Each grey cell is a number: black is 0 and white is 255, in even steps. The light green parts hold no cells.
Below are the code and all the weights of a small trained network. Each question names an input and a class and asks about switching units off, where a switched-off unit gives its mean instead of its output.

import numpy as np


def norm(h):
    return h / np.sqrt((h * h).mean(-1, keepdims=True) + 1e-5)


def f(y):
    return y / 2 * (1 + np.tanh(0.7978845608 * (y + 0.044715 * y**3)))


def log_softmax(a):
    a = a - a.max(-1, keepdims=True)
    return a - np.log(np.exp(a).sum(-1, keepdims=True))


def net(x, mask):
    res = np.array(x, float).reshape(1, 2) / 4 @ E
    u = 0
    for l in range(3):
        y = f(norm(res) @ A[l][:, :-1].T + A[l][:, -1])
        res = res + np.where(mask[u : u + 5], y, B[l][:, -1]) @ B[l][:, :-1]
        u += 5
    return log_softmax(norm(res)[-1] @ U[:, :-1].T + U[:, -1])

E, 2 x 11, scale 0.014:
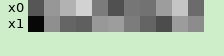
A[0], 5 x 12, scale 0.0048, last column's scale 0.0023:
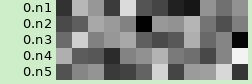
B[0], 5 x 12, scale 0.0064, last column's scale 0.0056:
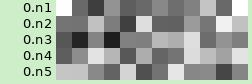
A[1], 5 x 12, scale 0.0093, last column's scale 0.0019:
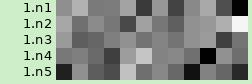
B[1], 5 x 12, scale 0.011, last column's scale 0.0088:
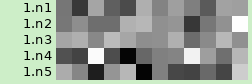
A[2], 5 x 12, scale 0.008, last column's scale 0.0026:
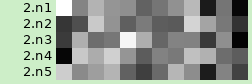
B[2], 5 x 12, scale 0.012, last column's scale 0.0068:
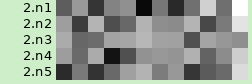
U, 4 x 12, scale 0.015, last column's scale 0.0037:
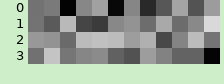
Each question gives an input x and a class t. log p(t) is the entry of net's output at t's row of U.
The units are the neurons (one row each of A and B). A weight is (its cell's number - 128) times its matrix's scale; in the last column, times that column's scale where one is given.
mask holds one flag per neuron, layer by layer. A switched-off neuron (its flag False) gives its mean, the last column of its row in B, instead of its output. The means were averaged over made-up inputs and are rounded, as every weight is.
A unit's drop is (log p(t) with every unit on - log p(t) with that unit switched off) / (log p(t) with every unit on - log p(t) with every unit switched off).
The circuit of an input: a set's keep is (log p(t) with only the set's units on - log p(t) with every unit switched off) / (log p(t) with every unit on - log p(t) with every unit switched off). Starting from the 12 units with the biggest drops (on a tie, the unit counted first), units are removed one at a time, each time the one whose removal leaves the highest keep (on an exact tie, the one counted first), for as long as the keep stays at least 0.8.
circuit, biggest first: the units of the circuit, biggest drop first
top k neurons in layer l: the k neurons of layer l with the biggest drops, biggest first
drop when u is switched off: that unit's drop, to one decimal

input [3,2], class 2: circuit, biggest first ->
[1.n4, 2.n1]
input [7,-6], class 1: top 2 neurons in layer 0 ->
[0.n1, 0.n2]
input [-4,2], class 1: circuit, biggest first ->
[1.n4]
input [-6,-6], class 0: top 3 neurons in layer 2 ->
[2.n1, 2.n4, 2.n2]
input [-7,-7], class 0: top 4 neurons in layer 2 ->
[2.n1, 2.n4, 2.n2, 2.n5]
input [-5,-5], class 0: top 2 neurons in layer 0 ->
[0.n2, 0.n4]
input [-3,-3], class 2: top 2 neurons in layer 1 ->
[1.n2, 1.n5]
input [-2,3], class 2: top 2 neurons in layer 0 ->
[0.n1, 0.n4]
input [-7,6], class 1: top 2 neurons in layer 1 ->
[1.n4, 1.n2]
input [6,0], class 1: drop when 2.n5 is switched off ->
0.0
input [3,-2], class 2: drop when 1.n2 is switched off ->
0.7
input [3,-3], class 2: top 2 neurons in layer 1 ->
[1.n2, 1.n4]
